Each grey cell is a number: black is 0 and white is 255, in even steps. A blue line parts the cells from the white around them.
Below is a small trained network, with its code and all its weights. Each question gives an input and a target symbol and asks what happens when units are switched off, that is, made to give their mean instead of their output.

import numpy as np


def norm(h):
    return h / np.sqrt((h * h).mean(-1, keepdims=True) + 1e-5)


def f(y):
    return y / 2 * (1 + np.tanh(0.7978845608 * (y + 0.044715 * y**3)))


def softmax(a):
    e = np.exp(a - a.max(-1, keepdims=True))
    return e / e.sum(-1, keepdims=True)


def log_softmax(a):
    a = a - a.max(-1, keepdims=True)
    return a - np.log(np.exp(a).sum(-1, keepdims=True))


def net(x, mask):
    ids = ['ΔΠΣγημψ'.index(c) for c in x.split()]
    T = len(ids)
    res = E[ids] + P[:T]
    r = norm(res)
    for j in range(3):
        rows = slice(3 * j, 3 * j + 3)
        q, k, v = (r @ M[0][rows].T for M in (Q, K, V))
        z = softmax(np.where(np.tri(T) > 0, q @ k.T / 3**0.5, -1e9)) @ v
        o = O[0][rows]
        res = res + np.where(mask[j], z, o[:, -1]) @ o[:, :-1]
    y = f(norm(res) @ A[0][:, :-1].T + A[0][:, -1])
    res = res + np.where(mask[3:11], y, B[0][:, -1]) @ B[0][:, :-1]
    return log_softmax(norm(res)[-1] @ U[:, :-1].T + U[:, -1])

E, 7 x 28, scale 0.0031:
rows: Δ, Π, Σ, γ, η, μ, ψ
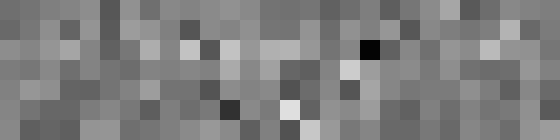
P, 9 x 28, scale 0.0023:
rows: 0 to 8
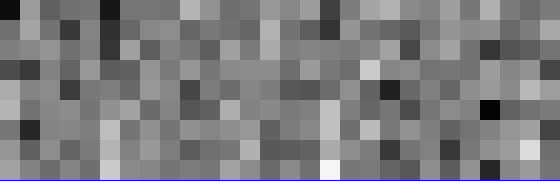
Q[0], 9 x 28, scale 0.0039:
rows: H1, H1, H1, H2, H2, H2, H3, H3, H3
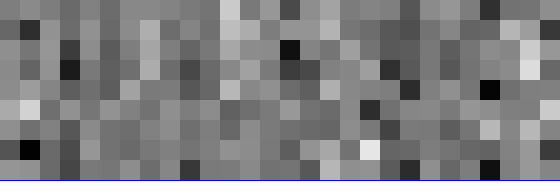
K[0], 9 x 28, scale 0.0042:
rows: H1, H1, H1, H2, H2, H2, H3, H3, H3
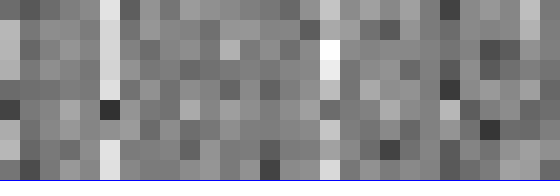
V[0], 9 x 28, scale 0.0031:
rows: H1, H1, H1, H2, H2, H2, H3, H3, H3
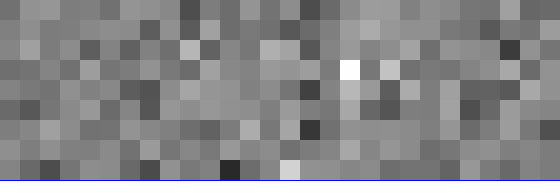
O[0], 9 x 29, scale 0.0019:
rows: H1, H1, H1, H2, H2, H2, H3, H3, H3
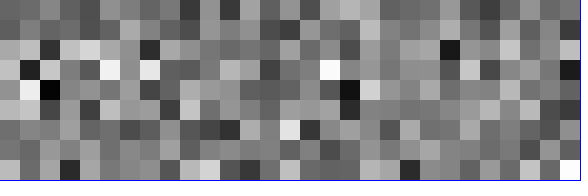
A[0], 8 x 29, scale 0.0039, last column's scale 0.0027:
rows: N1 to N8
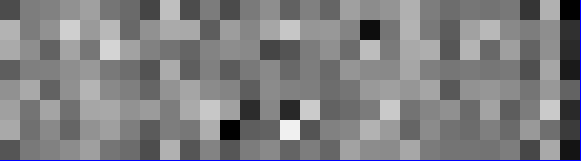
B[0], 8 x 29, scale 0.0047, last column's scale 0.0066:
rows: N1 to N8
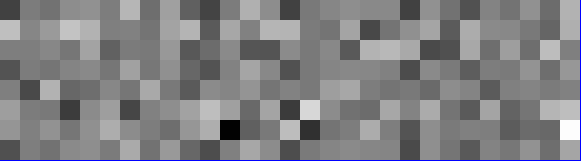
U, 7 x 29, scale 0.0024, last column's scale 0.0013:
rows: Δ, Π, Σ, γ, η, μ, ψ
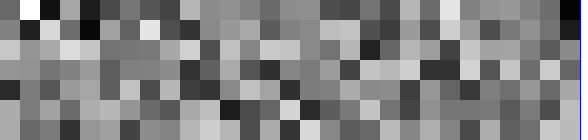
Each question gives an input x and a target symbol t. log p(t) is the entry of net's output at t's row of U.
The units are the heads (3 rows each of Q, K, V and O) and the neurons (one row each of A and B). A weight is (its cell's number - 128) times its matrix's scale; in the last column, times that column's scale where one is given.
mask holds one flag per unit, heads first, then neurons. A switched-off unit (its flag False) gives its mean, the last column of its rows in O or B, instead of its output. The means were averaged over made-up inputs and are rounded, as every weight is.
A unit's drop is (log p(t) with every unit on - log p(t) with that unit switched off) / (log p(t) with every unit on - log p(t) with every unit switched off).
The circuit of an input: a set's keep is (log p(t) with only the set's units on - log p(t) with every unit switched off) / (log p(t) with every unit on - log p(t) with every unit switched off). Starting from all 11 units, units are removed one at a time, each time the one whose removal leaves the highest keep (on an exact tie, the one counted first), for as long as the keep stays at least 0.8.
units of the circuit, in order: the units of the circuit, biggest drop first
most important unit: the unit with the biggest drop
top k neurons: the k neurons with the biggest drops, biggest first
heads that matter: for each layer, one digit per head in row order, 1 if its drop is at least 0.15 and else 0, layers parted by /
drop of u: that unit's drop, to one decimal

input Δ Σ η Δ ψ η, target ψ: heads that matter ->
000
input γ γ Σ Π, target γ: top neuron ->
N3
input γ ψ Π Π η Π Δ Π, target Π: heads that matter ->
100
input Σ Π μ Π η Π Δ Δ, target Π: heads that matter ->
100
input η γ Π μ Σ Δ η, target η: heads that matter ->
010
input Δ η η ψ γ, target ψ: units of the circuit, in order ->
H3; N6
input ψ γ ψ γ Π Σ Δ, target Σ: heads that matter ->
100
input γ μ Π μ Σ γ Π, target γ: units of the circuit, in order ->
H2; N3
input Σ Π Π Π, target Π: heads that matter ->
010
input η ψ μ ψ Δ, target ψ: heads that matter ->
100
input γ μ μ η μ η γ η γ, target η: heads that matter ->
011
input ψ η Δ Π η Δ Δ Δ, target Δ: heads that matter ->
110
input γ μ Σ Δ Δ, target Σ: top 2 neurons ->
N7; N2
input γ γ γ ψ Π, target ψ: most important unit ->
H3
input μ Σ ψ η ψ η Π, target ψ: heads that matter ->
000
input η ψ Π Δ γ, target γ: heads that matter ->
010
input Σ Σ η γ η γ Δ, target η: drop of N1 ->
0.0
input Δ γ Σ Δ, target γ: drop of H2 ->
0.9
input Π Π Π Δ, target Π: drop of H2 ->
0.4
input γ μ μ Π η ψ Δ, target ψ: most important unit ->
H3
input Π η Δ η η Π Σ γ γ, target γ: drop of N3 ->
0.2
